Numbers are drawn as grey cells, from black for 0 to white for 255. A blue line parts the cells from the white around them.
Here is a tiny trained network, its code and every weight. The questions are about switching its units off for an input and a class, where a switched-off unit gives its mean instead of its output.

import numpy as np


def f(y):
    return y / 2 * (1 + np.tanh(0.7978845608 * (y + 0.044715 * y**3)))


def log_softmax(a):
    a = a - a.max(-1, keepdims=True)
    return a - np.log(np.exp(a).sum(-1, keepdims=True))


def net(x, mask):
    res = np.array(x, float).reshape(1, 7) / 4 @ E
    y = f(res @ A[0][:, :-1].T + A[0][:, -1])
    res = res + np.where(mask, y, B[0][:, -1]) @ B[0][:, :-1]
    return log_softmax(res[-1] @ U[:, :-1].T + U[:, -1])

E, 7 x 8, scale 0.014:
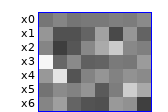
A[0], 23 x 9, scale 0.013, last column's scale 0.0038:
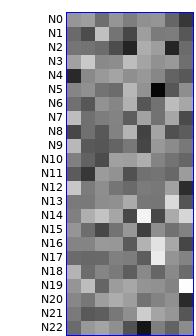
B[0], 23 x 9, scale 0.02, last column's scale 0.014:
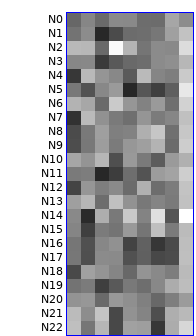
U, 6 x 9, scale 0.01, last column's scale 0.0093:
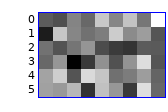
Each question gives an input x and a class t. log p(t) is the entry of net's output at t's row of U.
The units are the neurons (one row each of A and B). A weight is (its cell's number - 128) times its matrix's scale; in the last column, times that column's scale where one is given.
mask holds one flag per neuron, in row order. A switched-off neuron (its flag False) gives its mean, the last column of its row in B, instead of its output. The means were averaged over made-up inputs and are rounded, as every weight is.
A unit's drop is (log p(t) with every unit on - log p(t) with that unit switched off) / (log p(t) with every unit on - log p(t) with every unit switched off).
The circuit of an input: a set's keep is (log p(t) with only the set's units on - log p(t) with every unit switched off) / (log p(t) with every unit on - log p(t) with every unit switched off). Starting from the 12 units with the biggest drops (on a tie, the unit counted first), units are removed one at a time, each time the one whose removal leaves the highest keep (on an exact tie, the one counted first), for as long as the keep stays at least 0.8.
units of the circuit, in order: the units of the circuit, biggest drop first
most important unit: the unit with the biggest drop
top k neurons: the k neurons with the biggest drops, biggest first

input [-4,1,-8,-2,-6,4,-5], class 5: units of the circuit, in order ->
(N22)
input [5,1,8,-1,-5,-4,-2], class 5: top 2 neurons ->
(N21, N10)
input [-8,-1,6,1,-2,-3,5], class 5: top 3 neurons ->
(N21, N10, N6)
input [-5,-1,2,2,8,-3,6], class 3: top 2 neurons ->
(N19, N3)
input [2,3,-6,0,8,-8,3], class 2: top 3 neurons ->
(N5, N11, N1)
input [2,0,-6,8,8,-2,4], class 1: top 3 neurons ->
(N12, N11, N9)
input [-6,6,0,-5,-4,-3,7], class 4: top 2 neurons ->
(N2, N14)
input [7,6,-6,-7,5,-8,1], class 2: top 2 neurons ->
(N5, N14)
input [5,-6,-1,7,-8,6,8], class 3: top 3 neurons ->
(N1, N11, N6)
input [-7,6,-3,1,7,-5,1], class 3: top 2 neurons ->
(N14, N19)
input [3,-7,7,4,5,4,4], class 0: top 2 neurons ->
(N14, N22)
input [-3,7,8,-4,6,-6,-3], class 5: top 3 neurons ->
(N10, N21, N14)
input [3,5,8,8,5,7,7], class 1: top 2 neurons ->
(N9, N7)
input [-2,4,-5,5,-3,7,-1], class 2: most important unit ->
N17
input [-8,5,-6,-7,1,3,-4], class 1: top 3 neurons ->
(N8, N14, N4)
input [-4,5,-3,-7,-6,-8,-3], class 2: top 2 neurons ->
(N5, N14)
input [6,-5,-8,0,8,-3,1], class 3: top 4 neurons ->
(N3, N19, N21, N10)
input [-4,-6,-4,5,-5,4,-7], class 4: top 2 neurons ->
(N13, N6)
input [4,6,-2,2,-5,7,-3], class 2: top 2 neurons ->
(N17, N14)
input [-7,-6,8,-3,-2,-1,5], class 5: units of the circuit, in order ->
(N21)
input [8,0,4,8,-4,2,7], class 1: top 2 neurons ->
(N7, N18)
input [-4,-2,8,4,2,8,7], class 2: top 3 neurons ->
(N16, N17, N22)
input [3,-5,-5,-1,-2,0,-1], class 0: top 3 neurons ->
(N14, N21, N10)
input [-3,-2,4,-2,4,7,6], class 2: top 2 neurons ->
(N16, N17)
